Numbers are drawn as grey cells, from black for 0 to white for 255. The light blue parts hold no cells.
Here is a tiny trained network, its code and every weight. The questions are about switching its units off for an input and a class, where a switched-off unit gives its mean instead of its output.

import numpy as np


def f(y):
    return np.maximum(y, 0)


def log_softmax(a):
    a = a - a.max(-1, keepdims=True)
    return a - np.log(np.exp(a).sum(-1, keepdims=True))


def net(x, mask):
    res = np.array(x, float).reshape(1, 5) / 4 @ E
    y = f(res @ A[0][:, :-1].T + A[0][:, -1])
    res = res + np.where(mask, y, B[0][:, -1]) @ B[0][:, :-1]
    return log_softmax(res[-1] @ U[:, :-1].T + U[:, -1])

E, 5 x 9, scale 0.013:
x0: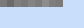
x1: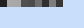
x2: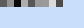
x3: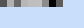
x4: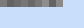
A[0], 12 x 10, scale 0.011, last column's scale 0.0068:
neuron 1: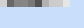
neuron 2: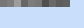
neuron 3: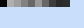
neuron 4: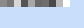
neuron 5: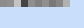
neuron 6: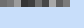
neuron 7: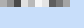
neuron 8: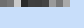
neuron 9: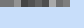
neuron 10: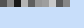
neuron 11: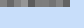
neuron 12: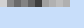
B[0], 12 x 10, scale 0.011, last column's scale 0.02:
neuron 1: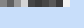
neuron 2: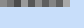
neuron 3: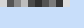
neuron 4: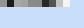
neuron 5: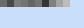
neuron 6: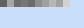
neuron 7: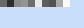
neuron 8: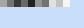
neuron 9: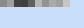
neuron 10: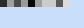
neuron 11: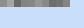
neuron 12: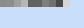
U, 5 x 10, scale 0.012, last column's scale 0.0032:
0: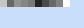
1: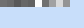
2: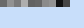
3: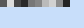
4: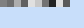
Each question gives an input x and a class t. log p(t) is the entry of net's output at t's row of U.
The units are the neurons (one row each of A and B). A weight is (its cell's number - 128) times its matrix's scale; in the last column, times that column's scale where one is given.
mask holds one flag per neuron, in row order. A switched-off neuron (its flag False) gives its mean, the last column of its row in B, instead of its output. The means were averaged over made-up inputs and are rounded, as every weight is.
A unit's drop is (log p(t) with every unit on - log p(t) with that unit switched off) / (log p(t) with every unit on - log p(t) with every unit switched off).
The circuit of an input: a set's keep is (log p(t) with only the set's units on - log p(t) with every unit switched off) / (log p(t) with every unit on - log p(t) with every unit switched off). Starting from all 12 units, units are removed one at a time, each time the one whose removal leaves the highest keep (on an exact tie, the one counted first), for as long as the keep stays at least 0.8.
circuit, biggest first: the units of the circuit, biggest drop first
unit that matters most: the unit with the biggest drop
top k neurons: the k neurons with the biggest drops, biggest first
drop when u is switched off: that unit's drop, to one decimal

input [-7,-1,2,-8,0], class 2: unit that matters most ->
neuron 1
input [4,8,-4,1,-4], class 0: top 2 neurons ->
[neuron 3; neuron 7]
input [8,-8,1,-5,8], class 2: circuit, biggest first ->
[neuron 4; neuron 12]
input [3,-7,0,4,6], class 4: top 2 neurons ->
[neuron 8; neuron 10]
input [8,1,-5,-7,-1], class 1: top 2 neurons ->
[neuron 8; neuron 3]
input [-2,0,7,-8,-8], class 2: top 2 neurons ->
[neuron 1; neuron 12]
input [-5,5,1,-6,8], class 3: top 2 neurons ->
[neuron 7; neuron 4]
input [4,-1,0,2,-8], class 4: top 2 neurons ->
[neuron 8; neuron 10]
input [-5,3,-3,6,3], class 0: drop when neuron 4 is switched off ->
0.0
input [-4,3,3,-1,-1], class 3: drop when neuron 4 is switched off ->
0.1
